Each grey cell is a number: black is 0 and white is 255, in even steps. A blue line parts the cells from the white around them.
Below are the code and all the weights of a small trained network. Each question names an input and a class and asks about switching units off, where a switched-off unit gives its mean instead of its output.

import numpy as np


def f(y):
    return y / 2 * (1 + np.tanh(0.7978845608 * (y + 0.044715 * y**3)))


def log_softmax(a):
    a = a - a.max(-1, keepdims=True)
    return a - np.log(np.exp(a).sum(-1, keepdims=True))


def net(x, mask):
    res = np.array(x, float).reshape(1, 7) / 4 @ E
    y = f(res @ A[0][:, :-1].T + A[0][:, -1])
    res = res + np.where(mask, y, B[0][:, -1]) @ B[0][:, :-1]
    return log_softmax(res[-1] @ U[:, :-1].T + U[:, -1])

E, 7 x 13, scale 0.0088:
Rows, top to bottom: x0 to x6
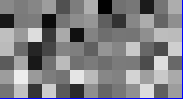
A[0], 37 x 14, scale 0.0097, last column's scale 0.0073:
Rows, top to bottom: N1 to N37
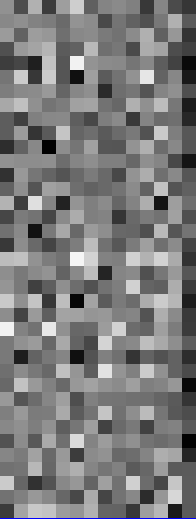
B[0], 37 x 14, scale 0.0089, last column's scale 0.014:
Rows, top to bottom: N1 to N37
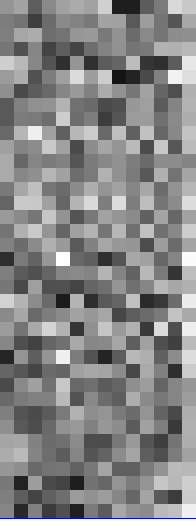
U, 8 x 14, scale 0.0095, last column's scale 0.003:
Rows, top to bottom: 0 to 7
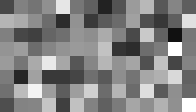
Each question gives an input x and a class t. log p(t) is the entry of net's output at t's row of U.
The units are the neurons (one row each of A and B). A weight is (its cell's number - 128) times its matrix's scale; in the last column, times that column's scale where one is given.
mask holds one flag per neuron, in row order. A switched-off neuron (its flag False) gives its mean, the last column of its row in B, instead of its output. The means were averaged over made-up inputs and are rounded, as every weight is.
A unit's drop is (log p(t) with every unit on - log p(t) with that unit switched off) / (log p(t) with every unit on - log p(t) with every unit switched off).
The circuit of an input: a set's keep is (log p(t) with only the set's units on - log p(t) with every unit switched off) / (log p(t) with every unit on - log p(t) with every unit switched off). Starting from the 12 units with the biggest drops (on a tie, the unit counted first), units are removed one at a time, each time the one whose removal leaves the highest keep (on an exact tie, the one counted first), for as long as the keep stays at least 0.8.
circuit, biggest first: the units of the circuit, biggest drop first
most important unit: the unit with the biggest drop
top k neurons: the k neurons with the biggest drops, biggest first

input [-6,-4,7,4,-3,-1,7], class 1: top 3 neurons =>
(N22; N1; N33)
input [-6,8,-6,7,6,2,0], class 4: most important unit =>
N11
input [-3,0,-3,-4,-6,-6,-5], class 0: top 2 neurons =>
(N26; N9)
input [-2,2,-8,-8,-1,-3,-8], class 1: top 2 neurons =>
(N5; N6)
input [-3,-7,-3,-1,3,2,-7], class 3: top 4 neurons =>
(N1; N23; N11; N34)
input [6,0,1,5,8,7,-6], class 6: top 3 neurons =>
(N10; N17; N26)
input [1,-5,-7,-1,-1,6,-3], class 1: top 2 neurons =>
(N5; N26)
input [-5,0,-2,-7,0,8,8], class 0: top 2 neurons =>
(N19; N8)
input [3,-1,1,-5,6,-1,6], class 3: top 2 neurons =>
(N6; N15)
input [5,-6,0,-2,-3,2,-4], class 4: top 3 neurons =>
(N24; N27; N25)
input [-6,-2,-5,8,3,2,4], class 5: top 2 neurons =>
(N35; N21)
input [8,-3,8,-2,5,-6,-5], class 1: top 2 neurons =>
(N22; N33)
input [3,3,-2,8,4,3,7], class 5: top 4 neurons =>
(N35; N21; N1; N23)
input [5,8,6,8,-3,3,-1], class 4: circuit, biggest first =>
(N11)
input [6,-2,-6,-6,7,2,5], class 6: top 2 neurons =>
(N17; N14)
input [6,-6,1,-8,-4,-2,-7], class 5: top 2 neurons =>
(N37; N6)
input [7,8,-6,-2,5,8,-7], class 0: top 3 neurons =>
(N19; N24; N8)
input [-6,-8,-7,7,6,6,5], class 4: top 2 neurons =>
(N24; N22)
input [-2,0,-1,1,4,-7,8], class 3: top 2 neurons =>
(N6; N19)
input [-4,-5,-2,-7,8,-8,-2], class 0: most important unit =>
N26
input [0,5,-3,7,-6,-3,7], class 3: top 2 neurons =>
(N6; N37)
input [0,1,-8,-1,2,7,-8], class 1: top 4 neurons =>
(N5; N32; N6; N26)
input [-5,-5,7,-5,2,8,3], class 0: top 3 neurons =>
(N19; N8; N5)
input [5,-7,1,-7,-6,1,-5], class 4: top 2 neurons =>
(N24; N35)
